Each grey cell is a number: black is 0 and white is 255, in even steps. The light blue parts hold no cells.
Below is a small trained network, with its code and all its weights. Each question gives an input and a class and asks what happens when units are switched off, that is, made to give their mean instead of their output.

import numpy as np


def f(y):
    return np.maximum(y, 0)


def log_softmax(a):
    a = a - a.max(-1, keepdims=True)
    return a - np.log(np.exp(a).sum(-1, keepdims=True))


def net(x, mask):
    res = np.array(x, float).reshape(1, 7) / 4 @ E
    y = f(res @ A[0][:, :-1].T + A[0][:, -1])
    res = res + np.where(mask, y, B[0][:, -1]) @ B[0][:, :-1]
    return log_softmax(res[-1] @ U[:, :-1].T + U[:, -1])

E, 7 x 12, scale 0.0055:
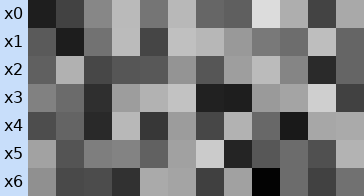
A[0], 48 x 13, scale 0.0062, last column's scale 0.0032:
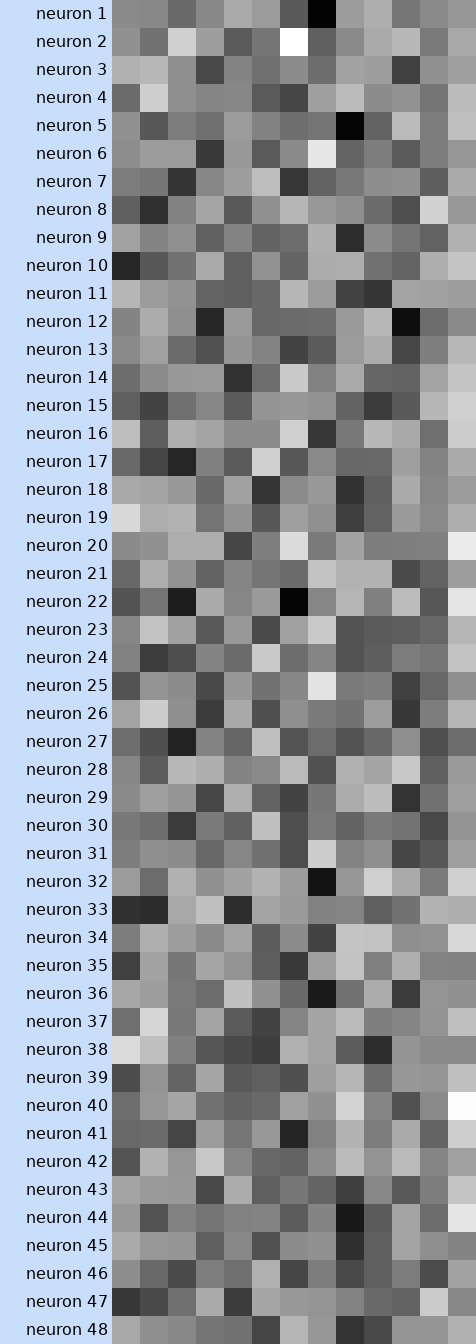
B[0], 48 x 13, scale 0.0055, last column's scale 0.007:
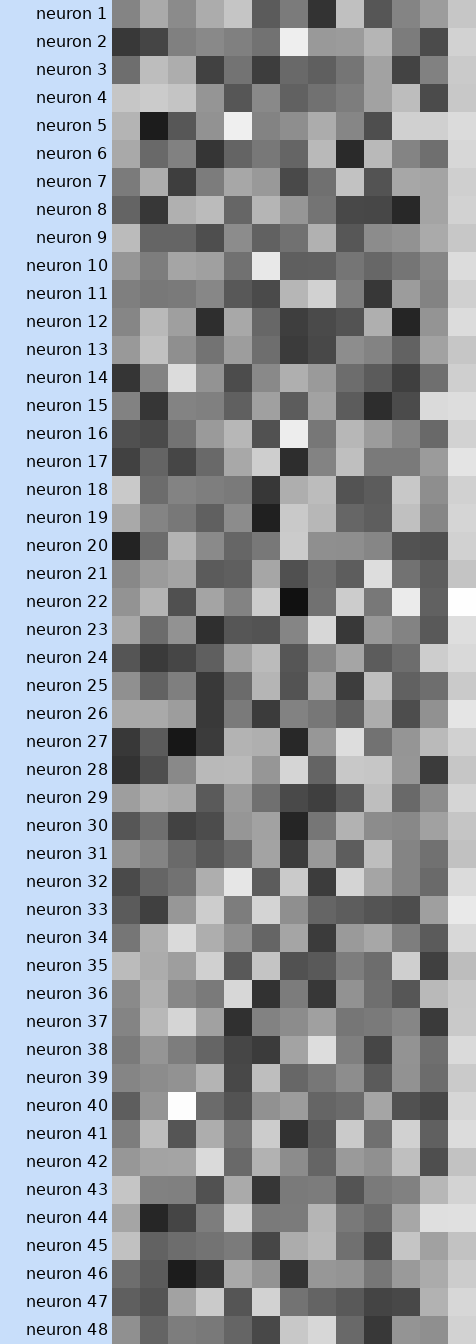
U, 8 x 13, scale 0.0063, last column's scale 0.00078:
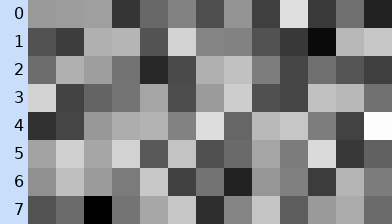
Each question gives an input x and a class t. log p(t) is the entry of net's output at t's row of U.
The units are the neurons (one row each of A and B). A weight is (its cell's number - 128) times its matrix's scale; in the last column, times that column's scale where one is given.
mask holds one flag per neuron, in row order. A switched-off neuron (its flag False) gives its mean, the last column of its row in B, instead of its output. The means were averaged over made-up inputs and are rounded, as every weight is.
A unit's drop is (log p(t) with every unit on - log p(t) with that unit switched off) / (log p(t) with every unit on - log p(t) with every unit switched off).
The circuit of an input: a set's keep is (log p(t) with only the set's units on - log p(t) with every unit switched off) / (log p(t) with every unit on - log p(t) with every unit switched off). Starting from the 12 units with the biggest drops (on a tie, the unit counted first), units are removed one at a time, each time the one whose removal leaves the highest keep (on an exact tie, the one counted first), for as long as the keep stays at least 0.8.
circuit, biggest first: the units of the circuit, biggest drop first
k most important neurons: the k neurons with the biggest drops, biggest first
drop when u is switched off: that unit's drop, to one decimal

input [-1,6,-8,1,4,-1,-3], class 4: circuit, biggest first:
neuron 28; neuron 2
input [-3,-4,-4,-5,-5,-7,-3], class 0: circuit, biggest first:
neuron 6; neuron 21
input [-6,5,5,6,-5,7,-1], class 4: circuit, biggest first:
neuron 16; neuron 32
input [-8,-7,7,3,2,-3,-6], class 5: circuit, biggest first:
neuron 4
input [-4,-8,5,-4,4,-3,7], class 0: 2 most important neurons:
neuron 12; neuron 25
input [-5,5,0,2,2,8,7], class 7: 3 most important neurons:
neuron 27; neuron 17; neuron 24
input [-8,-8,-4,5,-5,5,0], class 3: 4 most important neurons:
neuron 18; neuron 19; neuron 45; neuron 5
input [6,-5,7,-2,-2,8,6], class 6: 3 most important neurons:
neuron 36; neuron 1; neuron 13
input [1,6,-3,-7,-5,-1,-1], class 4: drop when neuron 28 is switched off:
0.2
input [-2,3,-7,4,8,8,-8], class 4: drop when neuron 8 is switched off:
-0.1
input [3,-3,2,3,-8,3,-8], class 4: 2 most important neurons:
neuron 28; neuron 2
